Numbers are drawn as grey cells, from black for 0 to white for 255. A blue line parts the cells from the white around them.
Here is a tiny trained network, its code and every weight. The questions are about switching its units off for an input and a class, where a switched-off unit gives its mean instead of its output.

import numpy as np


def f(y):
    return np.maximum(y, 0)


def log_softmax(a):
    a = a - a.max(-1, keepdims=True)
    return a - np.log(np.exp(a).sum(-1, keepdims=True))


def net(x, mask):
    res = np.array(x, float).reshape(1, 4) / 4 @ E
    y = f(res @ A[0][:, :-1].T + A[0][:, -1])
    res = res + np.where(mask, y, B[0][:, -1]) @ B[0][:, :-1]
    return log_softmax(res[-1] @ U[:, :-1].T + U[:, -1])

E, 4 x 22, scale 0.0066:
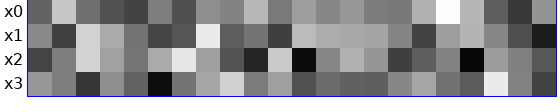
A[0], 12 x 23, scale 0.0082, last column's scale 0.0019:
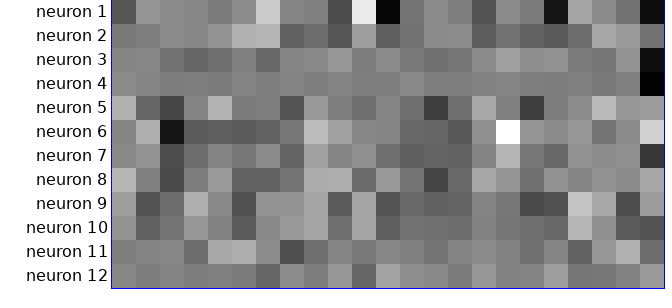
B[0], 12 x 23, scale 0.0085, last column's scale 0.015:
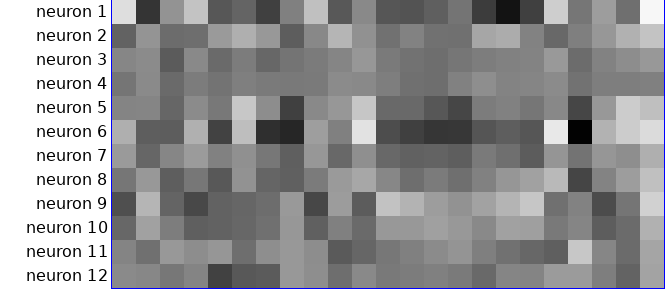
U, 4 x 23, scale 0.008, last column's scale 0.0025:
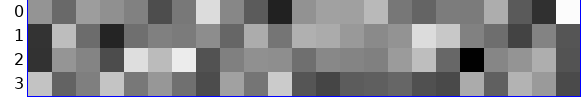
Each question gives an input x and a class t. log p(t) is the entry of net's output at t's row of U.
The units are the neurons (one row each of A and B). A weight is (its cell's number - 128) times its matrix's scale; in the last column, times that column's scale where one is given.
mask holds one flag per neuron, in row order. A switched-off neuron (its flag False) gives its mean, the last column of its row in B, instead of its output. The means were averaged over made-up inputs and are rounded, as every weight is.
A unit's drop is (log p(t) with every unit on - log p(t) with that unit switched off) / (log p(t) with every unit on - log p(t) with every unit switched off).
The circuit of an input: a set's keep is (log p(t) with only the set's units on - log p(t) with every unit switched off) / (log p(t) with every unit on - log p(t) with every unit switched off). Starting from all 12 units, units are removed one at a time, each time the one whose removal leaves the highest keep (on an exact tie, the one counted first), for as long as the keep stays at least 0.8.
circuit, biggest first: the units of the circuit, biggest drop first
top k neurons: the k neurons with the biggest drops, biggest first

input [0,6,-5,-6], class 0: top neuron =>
[neuron 6]
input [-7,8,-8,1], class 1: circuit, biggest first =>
[neuron 1; neuron 6]
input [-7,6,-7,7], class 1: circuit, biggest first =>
[neuron 9; neuron 1]
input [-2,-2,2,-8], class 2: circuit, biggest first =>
[neuron 6; neuron 1]
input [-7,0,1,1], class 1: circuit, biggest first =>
[neuron 9; neuron 6]
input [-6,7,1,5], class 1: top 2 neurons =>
[neuron 9; neuron 1]
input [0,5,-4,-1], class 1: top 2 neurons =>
[neuron 1; neuron 6]
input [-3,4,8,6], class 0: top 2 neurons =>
[neuron 1; neuron 9]
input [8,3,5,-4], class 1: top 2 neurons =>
[neuron 1; neuron 6]
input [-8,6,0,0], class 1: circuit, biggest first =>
[neuron 1; neuron 9]
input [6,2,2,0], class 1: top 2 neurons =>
[neuron 1; neuron 6]
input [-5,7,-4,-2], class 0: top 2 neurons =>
[neuron 6; neuron 1]
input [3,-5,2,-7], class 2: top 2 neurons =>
[neuron 6; neuron 1]
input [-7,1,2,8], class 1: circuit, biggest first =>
[neuron 9]
